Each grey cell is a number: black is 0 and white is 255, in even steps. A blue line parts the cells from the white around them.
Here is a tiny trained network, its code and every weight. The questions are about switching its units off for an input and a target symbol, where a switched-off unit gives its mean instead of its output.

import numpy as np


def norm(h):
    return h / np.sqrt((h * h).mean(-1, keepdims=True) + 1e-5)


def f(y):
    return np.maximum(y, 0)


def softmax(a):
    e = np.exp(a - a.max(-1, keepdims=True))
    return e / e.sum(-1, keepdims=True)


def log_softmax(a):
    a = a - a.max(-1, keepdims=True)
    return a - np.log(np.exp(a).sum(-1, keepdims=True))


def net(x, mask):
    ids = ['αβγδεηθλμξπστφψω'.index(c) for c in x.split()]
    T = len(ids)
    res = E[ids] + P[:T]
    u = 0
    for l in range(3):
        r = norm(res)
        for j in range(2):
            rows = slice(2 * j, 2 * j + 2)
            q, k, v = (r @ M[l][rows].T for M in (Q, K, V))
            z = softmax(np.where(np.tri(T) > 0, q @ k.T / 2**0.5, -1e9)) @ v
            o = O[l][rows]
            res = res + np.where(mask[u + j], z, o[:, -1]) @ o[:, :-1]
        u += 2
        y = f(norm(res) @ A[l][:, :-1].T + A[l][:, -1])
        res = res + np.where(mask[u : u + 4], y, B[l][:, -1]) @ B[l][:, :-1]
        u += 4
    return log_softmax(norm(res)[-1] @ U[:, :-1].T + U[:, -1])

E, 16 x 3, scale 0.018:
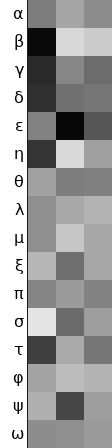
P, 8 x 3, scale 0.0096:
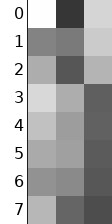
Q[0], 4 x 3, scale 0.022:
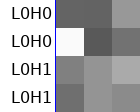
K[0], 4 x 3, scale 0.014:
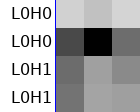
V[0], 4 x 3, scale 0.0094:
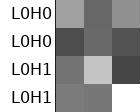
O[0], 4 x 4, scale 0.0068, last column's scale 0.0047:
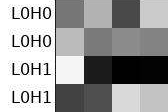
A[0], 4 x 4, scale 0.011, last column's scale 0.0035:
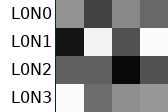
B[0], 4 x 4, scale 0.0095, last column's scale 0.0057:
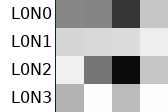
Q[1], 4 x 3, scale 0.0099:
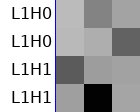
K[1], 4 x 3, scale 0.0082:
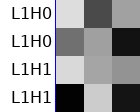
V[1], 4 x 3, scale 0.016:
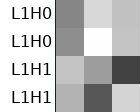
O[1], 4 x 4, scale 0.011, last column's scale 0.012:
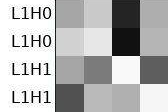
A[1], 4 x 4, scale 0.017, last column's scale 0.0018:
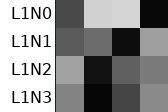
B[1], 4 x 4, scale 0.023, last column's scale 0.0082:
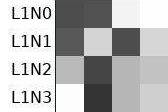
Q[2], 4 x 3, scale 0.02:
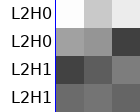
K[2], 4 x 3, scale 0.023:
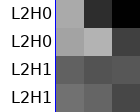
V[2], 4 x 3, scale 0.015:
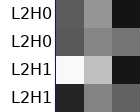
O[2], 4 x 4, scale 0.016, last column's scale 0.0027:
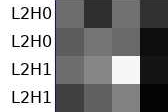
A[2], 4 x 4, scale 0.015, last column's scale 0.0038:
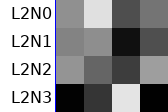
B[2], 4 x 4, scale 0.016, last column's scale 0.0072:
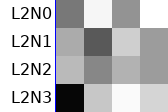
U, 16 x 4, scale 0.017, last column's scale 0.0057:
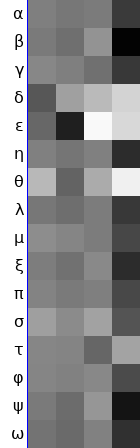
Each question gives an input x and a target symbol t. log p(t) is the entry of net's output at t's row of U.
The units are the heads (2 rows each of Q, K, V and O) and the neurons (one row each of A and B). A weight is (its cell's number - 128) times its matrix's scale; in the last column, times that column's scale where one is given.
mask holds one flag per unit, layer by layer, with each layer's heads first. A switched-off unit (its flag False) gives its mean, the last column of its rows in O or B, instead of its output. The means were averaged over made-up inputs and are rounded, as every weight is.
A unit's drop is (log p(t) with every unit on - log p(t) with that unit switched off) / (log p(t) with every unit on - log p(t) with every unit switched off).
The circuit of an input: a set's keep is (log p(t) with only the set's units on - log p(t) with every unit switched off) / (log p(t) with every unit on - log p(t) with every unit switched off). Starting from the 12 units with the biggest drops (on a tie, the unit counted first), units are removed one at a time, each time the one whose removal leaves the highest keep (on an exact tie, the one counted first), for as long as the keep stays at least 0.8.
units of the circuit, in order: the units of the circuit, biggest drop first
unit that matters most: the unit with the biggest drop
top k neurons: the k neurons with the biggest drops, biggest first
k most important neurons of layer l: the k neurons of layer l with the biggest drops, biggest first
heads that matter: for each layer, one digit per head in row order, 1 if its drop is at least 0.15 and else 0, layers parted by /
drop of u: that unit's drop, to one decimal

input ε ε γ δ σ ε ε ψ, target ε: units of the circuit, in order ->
(L1H0, L0N1)
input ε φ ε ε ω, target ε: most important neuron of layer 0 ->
(L0N0)
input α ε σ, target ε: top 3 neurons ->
(L0N3, L0N1, L2N0)
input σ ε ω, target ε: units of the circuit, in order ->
(L1N1, L1N0)
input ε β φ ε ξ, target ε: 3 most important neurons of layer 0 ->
(L0N2, L0N1, L0N0)
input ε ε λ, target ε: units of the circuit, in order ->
(L0N1, L1H0)
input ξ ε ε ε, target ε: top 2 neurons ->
(L0N1, L0N3)
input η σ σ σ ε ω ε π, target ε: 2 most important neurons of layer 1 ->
(L1N0, L1N1)
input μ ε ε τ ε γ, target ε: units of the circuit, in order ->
(L0N1, L1N0, L1H0)
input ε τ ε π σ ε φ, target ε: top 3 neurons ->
(L1N0, L1N1, L2N0)
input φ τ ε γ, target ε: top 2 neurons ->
(L0N1, L0N0)
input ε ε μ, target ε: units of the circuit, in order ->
(L0N1, L1H0)
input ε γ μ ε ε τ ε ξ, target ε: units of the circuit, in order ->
(L1H0, L0N1)
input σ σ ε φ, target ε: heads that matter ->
00 / 00 / 10
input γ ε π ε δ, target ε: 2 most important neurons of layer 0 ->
(L0N1, L0N3)
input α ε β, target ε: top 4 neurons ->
(L0N1, L0N3, L1N0, L2N0)
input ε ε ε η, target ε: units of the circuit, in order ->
(L1N0, L0N3, L1H0)
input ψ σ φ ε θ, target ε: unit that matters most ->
L2H0
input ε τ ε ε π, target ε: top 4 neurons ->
(L1N0, L0N0, L1N1, L2N0)
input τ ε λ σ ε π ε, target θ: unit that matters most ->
L1H0
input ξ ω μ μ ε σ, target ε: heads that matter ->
00 / 10 / 11
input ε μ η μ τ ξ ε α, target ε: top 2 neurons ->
(L1N1, L0N0)
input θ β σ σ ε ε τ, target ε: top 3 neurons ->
(L1N0, L0N1, L1N1)
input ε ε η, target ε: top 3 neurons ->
(L1N0, L0N1, L0N3)
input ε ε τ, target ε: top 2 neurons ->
(L1N0, L0N1)
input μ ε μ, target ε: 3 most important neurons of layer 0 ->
(L0N3, L0N1, L0N0)
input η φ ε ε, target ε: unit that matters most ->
L1H0
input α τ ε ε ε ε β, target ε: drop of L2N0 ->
0.1
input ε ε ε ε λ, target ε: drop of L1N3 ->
-0.1
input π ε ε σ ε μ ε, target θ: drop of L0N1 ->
0.1
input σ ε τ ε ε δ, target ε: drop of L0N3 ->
0.0
